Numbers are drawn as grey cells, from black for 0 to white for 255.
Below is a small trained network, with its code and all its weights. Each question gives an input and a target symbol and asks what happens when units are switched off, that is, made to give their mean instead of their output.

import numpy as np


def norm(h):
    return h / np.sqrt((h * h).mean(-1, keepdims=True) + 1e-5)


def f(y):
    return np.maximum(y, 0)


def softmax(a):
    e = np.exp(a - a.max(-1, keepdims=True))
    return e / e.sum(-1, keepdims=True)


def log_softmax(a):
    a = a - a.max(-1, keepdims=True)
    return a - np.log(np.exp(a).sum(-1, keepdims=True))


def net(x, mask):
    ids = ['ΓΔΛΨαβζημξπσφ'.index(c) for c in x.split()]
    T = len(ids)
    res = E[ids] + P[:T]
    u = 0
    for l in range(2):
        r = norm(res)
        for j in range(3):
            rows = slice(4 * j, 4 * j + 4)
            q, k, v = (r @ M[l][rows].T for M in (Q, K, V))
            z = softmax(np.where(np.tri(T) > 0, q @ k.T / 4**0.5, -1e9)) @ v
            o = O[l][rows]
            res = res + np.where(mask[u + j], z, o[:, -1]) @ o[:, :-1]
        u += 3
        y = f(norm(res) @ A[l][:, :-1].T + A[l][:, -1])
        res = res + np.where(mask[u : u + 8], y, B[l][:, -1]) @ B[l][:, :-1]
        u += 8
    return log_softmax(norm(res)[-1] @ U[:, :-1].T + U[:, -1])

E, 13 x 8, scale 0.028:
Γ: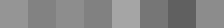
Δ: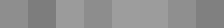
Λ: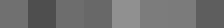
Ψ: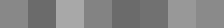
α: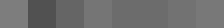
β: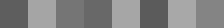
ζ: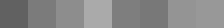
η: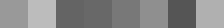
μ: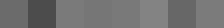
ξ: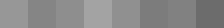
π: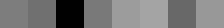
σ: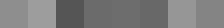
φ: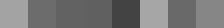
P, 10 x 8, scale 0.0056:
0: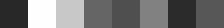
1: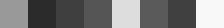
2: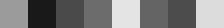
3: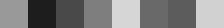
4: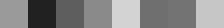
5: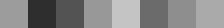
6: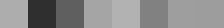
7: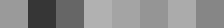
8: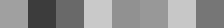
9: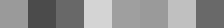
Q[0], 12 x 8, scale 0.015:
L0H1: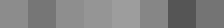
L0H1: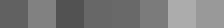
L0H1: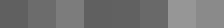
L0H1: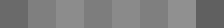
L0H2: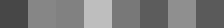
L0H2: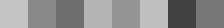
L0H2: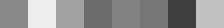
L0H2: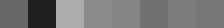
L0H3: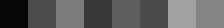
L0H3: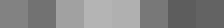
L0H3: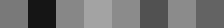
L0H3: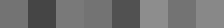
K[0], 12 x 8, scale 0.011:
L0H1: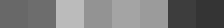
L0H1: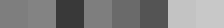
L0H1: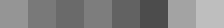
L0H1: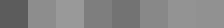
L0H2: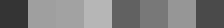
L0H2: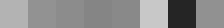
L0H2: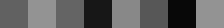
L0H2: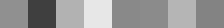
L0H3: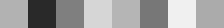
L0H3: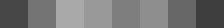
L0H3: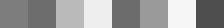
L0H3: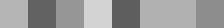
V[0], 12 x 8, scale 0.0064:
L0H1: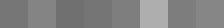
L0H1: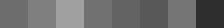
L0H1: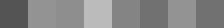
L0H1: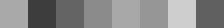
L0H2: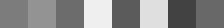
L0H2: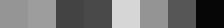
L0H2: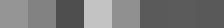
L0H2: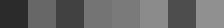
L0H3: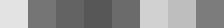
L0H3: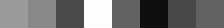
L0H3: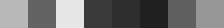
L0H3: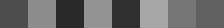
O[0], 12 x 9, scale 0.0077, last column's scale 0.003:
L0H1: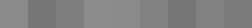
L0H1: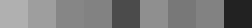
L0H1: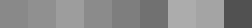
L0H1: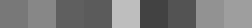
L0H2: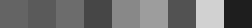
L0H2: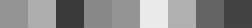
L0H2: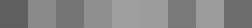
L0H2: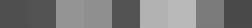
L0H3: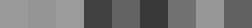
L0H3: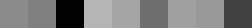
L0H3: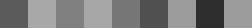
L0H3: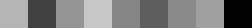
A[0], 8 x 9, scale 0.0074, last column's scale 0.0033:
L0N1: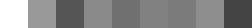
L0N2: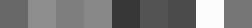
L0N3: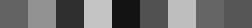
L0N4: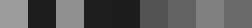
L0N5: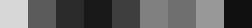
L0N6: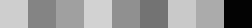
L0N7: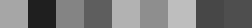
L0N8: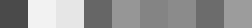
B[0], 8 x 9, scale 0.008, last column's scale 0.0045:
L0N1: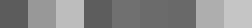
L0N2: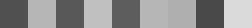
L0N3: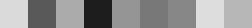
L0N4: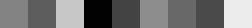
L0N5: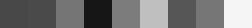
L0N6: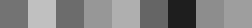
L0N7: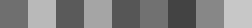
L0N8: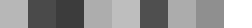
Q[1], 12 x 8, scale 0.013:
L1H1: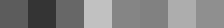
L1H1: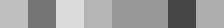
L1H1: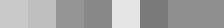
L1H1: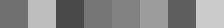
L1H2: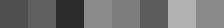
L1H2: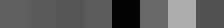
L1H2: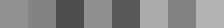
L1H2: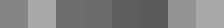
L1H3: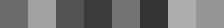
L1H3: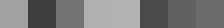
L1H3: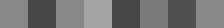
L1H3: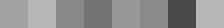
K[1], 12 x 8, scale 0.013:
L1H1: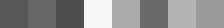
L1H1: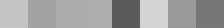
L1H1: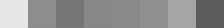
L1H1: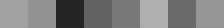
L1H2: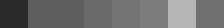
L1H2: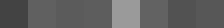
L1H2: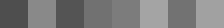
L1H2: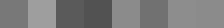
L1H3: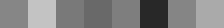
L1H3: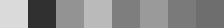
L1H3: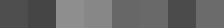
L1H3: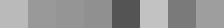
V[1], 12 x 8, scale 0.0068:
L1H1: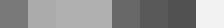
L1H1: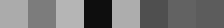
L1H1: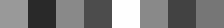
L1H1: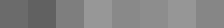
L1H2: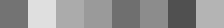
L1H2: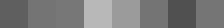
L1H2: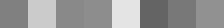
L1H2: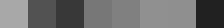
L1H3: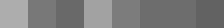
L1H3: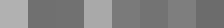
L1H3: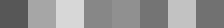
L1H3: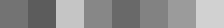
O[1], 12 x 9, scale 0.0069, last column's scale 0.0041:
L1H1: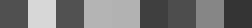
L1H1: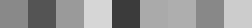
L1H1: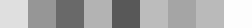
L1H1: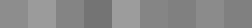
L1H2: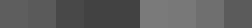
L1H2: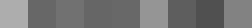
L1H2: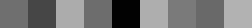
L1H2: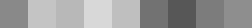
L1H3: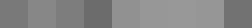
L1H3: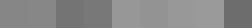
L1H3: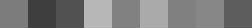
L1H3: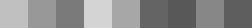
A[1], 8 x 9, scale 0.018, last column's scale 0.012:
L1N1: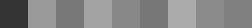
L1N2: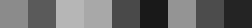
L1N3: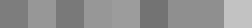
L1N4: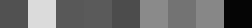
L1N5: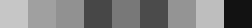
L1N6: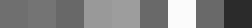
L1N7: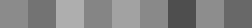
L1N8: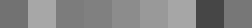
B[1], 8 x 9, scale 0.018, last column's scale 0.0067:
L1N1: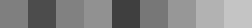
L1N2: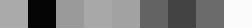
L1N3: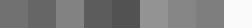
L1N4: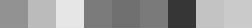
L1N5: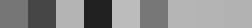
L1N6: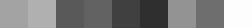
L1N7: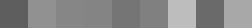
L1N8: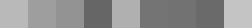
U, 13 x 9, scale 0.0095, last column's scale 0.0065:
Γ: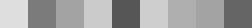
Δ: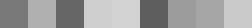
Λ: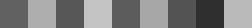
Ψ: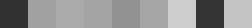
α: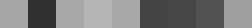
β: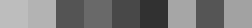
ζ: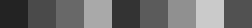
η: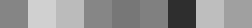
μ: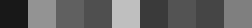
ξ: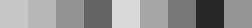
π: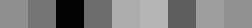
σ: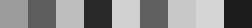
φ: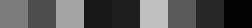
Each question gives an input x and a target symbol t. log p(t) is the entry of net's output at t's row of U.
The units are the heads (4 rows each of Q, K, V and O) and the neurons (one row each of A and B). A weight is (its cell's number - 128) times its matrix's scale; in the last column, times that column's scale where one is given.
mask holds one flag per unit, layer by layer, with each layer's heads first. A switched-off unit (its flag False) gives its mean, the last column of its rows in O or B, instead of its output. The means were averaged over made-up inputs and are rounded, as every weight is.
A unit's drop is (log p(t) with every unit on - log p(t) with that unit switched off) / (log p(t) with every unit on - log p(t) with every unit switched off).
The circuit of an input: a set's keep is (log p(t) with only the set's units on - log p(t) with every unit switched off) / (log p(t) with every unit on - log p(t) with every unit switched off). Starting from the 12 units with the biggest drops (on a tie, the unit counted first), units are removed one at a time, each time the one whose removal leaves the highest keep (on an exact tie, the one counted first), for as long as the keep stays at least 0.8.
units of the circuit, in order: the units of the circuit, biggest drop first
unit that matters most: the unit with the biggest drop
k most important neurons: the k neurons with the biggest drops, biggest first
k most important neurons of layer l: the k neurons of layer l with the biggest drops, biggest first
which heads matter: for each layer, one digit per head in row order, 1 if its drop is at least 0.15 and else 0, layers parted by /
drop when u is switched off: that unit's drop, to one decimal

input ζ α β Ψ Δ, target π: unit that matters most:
L0H3
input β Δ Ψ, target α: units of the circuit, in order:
[L1N2, L0H2]
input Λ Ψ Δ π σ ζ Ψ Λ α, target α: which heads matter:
000 / 000
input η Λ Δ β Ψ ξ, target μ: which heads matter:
000 / 100
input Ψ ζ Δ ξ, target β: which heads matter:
001 / 000
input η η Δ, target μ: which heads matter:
000 / 100
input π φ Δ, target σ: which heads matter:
001 / 000
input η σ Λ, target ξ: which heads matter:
010 / 010
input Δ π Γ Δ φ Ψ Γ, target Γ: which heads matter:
000 / 100
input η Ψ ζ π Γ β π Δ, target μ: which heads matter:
100 / 100
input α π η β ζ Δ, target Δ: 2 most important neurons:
[L0N3, L1N2]
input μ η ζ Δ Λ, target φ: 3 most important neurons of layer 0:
[L0N4, L0N8, L0N7]
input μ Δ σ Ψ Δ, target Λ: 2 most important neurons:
[L0N6, L1N2]
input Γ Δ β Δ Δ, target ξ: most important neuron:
[L1N8]
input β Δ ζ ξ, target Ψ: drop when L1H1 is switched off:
0.0
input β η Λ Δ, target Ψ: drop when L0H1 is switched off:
0.5
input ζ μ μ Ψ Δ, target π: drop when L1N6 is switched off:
0.1
